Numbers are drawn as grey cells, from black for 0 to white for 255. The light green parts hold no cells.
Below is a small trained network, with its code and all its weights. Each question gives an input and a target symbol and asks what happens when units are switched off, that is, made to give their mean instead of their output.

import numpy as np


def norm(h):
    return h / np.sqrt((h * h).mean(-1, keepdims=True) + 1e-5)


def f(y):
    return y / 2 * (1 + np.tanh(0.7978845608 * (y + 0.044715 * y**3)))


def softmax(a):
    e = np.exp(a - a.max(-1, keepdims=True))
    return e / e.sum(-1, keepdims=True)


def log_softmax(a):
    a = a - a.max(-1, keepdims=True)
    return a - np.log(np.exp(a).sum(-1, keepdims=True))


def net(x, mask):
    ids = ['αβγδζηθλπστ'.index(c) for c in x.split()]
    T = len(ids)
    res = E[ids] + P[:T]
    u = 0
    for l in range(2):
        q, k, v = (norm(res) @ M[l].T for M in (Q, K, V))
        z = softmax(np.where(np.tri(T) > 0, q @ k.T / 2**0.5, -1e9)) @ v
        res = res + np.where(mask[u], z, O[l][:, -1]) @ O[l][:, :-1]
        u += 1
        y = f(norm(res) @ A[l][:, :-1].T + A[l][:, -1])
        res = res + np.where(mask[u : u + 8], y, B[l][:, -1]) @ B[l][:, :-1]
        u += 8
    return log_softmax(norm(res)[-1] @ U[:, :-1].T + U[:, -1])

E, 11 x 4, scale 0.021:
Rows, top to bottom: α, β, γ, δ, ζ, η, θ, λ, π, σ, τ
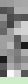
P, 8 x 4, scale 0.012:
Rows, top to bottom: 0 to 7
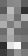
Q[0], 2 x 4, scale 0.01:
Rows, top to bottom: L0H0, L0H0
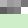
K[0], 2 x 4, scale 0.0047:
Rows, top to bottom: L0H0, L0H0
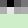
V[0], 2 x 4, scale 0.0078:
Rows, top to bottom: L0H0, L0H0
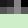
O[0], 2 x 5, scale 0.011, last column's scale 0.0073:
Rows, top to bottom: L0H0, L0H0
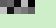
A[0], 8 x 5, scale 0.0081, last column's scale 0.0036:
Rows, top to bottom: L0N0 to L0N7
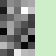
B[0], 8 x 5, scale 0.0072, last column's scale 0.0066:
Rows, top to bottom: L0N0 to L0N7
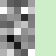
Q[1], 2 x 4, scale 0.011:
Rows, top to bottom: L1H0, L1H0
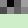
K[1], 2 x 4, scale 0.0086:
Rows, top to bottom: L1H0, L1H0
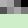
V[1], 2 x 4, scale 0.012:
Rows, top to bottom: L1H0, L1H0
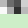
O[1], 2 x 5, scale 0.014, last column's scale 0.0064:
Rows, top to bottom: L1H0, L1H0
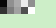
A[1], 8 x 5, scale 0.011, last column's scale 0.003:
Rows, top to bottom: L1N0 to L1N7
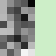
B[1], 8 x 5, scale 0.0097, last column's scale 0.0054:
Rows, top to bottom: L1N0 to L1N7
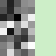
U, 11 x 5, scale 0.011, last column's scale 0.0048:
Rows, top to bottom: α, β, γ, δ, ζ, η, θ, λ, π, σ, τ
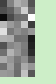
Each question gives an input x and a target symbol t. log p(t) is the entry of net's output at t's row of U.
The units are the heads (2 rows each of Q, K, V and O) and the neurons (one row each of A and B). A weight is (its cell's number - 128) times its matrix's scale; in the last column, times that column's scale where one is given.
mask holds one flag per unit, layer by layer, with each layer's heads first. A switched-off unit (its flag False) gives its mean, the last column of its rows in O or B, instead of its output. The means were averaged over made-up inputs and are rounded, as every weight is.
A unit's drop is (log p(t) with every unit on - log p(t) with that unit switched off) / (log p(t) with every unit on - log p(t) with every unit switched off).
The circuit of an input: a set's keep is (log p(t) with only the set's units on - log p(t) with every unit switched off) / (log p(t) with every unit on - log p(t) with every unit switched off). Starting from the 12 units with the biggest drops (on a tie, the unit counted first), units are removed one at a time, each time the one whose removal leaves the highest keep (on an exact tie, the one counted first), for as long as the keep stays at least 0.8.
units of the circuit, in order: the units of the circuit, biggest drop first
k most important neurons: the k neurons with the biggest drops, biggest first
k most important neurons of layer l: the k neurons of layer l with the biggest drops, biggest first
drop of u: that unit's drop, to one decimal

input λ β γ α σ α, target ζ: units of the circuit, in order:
L1H0, L1N4
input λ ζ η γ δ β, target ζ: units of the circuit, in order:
L0H0, L1H0
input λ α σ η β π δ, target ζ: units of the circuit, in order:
L1H0, L0H0
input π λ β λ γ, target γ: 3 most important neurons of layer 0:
L0N7, L0N5, L0N1
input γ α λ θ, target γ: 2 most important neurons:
L1N5, L0N7
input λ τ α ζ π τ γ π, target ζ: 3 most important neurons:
L0N4, L0N1, L1N4
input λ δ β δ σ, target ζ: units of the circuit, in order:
L1H0, L0H0, L1N4
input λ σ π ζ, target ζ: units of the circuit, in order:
L1H0, L0H0
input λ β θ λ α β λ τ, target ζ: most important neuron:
L0N1
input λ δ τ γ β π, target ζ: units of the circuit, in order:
L1H0, L1N4
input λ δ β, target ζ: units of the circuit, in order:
L1H0, L0H0
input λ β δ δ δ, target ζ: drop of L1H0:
0.6
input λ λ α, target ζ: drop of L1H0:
0.8
